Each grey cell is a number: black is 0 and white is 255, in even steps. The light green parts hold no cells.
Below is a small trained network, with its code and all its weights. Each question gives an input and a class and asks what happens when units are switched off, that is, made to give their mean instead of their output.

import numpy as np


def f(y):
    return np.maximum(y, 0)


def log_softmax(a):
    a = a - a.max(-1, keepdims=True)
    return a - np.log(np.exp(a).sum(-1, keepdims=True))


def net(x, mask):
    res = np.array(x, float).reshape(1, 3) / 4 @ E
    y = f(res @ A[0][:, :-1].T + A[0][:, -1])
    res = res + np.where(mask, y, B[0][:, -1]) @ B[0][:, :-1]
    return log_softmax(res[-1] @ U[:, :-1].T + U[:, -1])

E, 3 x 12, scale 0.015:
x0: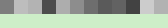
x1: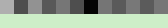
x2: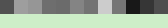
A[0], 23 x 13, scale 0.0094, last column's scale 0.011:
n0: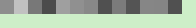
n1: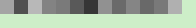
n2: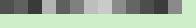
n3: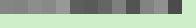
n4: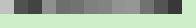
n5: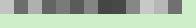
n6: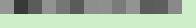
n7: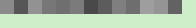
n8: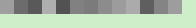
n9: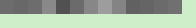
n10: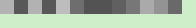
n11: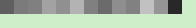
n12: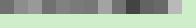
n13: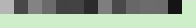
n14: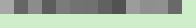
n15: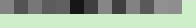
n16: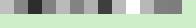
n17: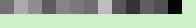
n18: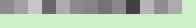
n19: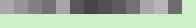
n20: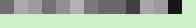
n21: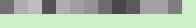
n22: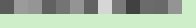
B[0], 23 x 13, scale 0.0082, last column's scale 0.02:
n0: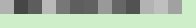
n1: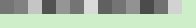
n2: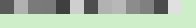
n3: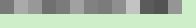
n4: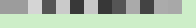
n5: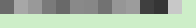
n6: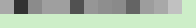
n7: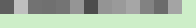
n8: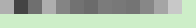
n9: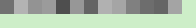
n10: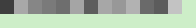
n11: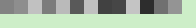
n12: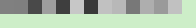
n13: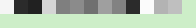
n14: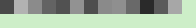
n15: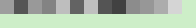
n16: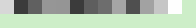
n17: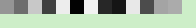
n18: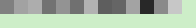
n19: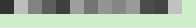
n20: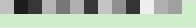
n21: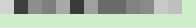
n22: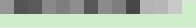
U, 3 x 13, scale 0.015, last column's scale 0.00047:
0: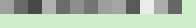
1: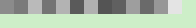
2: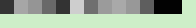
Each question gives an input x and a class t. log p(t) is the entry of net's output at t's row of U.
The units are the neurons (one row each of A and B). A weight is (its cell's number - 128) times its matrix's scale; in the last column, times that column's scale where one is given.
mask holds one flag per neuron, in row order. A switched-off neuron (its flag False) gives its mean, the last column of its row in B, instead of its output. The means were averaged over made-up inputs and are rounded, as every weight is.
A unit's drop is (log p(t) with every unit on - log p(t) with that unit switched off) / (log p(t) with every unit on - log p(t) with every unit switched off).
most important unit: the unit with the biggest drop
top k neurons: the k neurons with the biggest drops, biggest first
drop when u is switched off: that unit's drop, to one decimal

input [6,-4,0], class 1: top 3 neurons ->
(n18 n13 n11)
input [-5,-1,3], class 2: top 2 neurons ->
(n16 n2)
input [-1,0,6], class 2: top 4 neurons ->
(n16 n13 n2 n21)
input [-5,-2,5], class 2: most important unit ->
n2
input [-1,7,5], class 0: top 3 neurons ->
(n13 n12 n22)
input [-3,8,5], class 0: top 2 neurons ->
(n13 n12)
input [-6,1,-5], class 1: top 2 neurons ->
(n4 n13)
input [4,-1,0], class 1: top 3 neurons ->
(n13 n18 n16)
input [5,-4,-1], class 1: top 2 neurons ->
(n18 n13)
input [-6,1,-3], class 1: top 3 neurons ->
(n4 n13 n12)
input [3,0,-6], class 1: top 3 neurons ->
(n16 n2 n12)
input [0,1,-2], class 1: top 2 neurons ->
(n2 n13)
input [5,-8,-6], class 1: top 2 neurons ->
(n11 n18)
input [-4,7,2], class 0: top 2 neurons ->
(n13 n18)
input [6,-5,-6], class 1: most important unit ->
n11
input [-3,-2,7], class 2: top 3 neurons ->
(n2 n16 n13)
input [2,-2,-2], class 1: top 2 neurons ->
(n13 n12)
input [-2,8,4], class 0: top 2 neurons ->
(n13 n12)
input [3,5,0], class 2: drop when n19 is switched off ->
0.1
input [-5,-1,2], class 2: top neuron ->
(n16)
